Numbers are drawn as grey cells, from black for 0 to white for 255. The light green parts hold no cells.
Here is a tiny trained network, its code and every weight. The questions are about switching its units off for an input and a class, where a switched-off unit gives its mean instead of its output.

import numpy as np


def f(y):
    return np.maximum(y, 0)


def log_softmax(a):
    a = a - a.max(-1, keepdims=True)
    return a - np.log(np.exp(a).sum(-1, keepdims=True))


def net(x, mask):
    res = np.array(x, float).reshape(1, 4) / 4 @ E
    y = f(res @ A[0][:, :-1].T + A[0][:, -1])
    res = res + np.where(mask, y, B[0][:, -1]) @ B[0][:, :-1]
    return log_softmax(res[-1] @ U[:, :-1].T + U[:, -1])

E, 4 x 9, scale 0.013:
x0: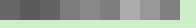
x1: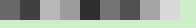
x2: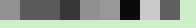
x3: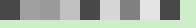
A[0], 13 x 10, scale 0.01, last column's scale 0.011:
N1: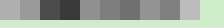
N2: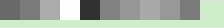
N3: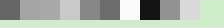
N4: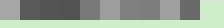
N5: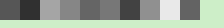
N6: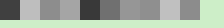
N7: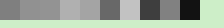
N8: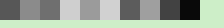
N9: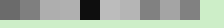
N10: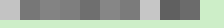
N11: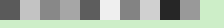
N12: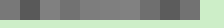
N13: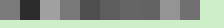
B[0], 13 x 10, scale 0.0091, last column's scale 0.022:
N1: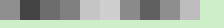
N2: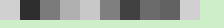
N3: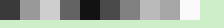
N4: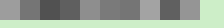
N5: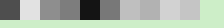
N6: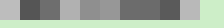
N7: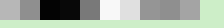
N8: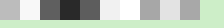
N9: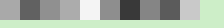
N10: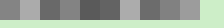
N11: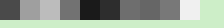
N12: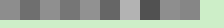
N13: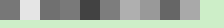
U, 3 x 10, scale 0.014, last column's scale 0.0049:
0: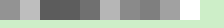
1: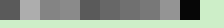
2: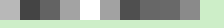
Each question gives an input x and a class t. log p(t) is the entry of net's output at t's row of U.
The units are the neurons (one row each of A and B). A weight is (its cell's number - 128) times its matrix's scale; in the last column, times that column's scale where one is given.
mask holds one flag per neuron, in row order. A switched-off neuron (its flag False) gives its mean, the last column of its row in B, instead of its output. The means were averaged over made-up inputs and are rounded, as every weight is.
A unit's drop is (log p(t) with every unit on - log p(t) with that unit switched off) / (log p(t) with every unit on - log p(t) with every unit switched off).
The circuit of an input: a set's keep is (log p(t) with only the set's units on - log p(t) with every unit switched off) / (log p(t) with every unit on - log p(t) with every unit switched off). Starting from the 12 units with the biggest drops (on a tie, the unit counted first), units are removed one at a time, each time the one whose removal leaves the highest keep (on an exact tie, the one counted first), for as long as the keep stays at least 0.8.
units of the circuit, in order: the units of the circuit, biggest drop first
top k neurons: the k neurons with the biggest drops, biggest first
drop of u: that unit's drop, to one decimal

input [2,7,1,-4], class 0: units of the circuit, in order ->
N11
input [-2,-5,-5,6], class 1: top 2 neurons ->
N11, N3
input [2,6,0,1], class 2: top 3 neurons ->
N3, N11, N2
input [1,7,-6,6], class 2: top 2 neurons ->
N2, N9
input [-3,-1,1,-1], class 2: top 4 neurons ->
N3, N5, N11, N8
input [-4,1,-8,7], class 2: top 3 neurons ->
N2, N9, N6
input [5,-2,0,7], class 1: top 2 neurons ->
N11, N7
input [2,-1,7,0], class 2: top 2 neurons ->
N3, N5
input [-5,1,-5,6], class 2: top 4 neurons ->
N2, N9, N5, N6
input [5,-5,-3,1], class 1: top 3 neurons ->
N3, N8, N1
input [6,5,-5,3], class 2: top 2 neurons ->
N2, N9
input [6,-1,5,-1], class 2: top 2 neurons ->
N3, N5
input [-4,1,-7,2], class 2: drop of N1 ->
0.0
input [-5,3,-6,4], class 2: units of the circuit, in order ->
N2
